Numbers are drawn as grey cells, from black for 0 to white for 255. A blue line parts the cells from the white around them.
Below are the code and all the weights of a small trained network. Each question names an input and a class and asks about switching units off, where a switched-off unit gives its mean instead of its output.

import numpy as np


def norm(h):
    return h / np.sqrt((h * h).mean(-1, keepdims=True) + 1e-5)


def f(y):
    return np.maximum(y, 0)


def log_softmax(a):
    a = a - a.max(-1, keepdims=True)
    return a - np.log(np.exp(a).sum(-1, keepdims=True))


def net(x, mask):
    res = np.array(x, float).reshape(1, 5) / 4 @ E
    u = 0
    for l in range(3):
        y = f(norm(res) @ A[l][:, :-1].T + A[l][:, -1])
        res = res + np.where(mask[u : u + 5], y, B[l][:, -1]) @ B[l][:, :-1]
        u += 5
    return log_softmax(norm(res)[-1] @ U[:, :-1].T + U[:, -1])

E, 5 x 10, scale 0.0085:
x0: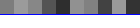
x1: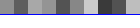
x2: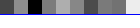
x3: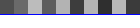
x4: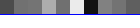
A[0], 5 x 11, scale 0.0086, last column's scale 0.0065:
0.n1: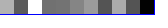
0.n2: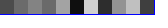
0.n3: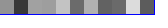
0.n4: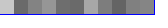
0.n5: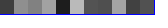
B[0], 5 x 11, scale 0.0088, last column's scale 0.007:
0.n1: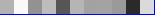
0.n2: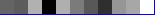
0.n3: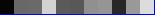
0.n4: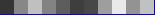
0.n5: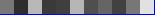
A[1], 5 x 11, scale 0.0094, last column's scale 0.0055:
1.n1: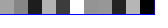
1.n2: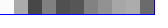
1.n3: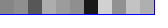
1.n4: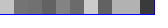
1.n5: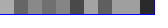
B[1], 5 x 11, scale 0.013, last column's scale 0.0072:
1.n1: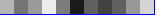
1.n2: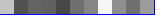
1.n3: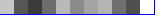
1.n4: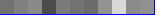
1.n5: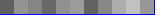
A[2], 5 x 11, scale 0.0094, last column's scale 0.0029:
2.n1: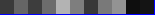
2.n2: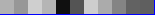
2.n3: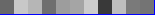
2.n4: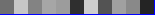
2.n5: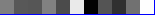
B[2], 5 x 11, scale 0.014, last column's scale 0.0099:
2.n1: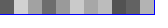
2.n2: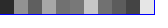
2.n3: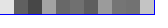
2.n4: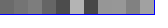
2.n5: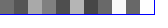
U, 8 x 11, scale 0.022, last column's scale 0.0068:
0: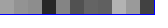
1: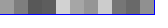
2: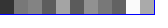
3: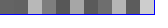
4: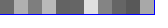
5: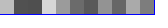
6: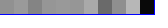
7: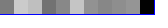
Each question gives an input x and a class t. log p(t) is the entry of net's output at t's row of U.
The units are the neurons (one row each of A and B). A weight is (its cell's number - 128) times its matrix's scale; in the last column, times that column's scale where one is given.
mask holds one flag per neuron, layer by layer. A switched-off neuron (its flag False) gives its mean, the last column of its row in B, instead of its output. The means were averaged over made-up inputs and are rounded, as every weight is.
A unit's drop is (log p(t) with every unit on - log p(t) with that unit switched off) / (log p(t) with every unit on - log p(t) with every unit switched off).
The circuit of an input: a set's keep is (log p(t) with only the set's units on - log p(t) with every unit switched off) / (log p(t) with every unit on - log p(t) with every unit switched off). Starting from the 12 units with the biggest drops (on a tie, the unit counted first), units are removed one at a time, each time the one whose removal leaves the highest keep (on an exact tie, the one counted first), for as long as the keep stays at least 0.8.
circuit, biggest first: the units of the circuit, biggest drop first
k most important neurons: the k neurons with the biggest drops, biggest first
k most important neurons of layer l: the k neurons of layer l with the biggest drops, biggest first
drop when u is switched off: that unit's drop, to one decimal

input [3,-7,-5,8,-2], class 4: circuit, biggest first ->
(2.n5)
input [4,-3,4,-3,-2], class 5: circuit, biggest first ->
(0.n2 1.n1)
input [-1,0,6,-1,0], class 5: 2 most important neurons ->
(0.n2 1.n1)
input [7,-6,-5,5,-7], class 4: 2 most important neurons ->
(0.n1 2.n5)
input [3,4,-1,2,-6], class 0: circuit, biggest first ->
(0.n2 2.n5)
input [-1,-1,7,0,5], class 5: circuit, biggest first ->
(0.n2 1.n1)
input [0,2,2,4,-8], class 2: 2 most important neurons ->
(0.n3 2.n5)
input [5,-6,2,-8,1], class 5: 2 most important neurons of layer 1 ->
(1.n1 1.n3)
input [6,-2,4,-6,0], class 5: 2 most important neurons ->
(1.n1 0.n2)
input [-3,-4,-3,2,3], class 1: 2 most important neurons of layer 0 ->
(0.n2 0.n5)
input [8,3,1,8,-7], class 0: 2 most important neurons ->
(0.n2 2.n5)
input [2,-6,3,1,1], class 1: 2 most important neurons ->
(1.n3 0.n2)
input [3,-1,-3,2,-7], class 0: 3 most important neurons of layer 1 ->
(1.n4 1.n5 1.n1)
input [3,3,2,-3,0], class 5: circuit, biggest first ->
(1.n1)
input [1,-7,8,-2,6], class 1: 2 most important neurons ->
(1.n3 2.n1)
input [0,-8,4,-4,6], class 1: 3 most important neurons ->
(1.n3 2.n1 0.n3)
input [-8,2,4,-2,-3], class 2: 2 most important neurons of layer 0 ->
(0.n3 0.n1)
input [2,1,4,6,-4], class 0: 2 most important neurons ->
(2.n2 2.n3)
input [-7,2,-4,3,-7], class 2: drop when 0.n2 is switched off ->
0.7
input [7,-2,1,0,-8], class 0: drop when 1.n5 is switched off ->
0.0
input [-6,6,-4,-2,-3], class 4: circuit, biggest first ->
(2.n2)
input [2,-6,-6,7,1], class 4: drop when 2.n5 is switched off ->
0.1
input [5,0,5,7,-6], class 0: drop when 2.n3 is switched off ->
0.1
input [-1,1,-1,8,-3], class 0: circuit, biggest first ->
(0.n2 2.n5)
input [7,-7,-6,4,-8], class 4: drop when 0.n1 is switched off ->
0.2
